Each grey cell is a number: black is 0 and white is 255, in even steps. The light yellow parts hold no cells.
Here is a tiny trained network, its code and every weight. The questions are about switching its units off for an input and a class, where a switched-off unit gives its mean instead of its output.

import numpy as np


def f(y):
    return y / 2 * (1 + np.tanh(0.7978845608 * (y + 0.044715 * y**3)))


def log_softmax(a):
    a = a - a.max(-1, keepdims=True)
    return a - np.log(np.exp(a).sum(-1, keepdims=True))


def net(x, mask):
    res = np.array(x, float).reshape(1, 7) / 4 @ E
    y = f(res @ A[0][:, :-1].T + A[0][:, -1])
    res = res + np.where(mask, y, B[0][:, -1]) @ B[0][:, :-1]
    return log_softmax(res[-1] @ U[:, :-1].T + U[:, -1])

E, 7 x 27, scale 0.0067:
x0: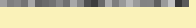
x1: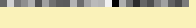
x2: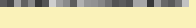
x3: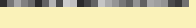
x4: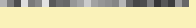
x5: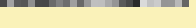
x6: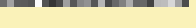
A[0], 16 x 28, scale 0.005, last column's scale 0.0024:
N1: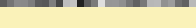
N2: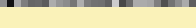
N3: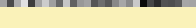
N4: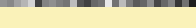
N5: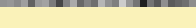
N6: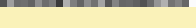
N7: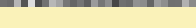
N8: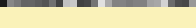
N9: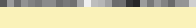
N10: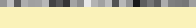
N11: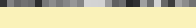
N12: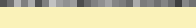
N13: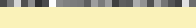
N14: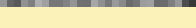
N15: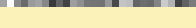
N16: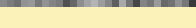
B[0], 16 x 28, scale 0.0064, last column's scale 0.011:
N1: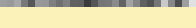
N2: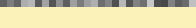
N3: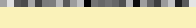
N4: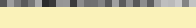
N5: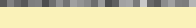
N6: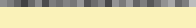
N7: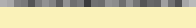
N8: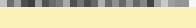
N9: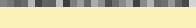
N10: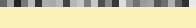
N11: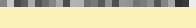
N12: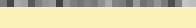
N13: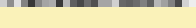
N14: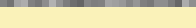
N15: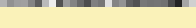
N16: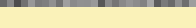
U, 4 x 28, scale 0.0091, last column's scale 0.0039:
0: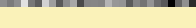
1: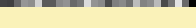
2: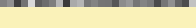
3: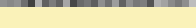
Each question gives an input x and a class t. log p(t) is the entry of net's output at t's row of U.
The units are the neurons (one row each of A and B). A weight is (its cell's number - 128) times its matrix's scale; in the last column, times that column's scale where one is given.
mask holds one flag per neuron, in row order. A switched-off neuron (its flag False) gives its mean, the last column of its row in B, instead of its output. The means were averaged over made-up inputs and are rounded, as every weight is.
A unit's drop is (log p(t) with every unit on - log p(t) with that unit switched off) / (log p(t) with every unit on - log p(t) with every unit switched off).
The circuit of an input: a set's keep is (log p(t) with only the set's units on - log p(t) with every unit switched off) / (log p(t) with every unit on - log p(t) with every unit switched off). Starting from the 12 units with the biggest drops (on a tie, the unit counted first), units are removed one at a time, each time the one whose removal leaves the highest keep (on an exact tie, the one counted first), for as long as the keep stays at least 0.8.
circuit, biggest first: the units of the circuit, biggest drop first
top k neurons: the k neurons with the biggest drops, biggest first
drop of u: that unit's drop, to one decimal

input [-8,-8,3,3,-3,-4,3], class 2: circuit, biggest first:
N2
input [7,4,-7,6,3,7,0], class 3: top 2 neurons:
N8; N1
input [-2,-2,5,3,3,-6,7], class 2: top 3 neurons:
N3; N13; N8
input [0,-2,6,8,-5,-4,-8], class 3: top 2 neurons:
N4; N13
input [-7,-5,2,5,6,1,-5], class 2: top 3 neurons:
N3; N11; N15
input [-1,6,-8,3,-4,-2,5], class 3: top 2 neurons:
N8; N11
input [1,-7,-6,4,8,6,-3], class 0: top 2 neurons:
N3; N11
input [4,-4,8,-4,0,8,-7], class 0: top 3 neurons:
N13; N3; N10
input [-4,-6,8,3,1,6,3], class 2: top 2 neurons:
N11; N2
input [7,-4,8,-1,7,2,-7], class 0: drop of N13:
0.1
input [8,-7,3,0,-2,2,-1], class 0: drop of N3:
0.3
